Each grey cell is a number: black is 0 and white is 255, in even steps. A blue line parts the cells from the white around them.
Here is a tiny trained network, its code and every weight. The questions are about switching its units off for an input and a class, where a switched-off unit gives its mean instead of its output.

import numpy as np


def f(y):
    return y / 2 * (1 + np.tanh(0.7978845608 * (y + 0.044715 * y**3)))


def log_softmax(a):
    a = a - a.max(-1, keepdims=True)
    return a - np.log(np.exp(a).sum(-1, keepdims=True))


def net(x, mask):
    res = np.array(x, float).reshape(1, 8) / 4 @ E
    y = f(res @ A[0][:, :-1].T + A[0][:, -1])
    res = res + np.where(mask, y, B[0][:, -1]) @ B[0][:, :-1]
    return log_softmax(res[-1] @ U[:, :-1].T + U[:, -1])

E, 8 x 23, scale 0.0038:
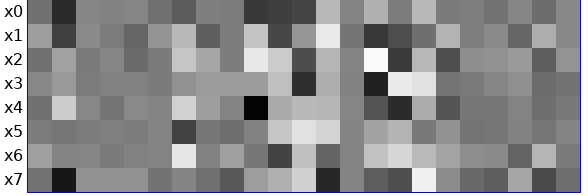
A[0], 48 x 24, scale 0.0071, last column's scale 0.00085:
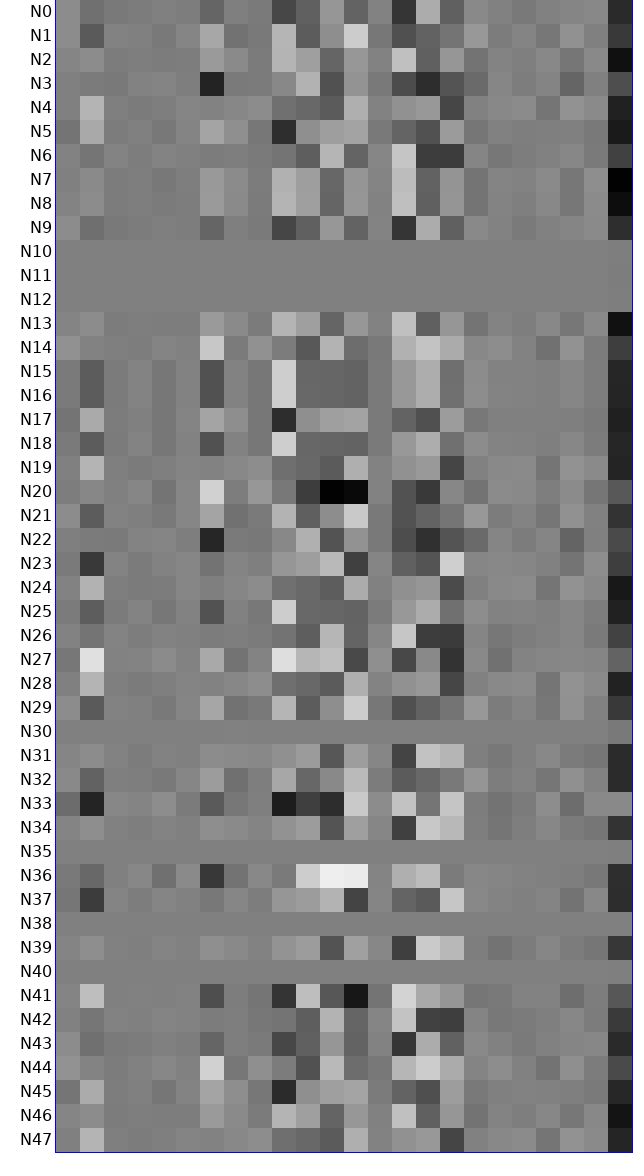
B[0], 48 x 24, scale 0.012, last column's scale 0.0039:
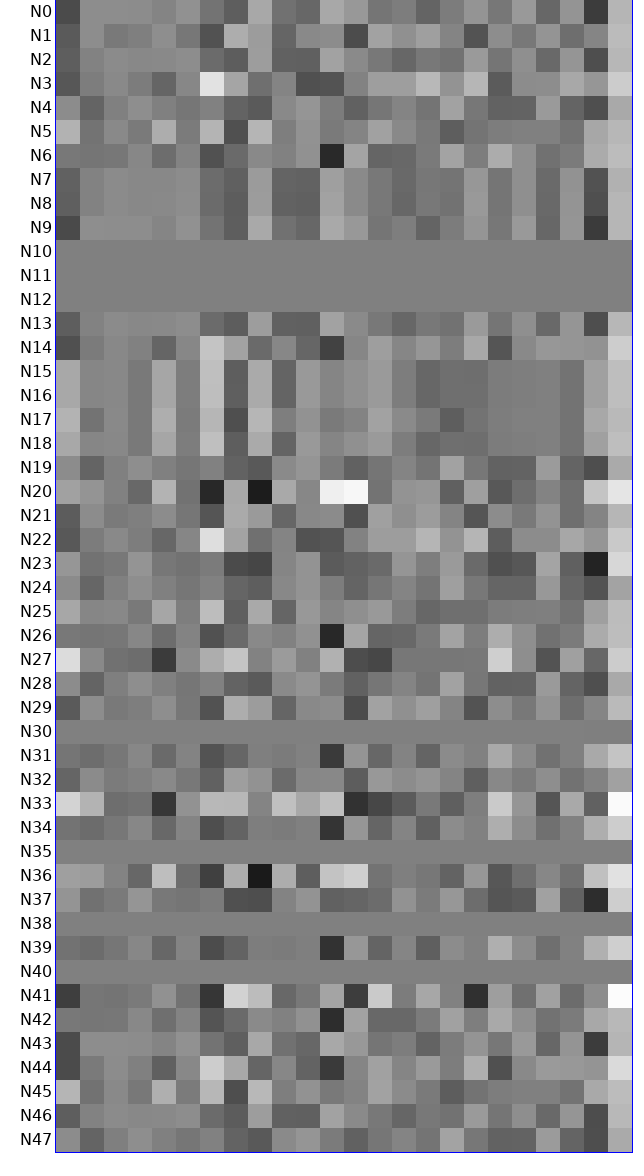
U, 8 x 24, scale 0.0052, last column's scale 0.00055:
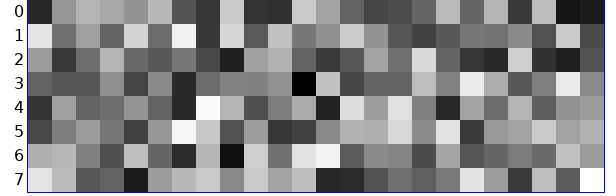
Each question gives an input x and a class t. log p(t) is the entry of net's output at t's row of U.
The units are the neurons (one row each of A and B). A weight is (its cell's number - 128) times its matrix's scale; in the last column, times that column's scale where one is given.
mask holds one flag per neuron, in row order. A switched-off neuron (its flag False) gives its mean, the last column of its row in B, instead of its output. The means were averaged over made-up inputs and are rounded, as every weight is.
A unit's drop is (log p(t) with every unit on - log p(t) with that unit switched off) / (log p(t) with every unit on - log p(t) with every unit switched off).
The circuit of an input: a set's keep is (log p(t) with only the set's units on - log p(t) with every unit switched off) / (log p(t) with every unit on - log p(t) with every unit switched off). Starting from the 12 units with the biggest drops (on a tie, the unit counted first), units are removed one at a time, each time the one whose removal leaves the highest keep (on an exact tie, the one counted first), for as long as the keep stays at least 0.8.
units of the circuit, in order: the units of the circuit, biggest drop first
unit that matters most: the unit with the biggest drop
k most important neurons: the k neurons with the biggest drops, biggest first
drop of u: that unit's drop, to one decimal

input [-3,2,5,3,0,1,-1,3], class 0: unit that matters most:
N33
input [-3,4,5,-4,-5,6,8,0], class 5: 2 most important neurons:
N44, N14
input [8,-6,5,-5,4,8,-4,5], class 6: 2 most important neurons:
N36, N27
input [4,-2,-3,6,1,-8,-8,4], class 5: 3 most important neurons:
N3, N22, N36
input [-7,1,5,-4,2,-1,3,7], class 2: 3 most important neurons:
N23, N37, N33
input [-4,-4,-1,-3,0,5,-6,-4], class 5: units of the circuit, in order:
N3, N22
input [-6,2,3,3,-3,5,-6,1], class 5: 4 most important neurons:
N3, N22, N33, N20
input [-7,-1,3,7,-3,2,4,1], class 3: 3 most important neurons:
N33, N39, N34
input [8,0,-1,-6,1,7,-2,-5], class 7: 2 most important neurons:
N33, N20
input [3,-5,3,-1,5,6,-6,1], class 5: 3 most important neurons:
N3, N22, N20
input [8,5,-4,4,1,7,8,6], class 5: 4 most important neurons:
N44, N14, N20, N41
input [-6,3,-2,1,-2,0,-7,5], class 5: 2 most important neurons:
N3, N22
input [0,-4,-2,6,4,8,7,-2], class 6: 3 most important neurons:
N36, N3, N22
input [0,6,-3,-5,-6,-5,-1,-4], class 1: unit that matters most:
N41
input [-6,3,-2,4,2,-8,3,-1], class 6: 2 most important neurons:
N20, N33
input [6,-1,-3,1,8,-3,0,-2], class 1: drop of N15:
0.0
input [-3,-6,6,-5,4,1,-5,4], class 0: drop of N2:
0.2
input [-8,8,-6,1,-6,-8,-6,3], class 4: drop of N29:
0.5
